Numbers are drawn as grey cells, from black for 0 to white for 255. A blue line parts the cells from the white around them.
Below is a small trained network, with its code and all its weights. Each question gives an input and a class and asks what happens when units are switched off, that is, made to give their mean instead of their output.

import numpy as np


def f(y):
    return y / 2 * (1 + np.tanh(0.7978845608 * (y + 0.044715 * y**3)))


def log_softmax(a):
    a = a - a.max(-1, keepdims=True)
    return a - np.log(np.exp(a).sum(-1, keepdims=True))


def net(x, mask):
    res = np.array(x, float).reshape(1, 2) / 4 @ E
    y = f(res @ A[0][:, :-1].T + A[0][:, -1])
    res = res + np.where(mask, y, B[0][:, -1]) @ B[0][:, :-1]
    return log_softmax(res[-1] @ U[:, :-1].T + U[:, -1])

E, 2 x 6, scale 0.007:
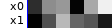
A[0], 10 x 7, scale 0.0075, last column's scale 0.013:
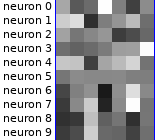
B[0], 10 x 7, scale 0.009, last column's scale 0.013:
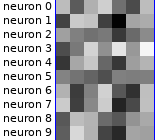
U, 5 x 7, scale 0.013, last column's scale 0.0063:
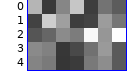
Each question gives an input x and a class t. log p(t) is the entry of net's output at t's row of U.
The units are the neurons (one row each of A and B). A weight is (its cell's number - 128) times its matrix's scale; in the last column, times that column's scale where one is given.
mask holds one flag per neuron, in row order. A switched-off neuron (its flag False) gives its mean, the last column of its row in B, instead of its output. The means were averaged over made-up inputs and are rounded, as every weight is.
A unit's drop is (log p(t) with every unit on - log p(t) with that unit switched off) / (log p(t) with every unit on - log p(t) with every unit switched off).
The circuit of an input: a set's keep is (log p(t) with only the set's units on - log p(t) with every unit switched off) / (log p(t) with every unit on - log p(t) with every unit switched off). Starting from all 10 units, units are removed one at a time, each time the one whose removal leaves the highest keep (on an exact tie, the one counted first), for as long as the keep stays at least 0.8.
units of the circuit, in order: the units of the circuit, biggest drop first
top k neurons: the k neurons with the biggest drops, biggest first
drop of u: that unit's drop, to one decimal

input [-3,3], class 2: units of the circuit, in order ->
neuron 7; neuron 1
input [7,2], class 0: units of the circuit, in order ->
neuron 7
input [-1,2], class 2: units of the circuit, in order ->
neuron 1; neuron 7
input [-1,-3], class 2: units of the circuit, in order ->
neuron 9; neuron 7
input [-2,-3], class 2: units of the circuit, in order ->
neuron 7; neuron 9
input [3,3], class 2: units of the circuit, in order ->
neuron 1; neuron 4
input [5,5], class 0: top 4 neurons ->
neuron 7; neuron 6; neuron 1; neuron 4
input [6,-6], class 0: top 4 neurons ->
neuron 7; neuron 6; neuron 9; neuron 8
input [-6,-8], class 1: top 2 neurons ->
neuron 1; neuron 4
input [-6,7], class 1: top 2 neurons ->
neuron 9; neuron 8
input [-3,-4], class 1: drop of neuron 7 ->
0.5
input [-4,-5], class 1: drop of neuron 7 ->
0.4
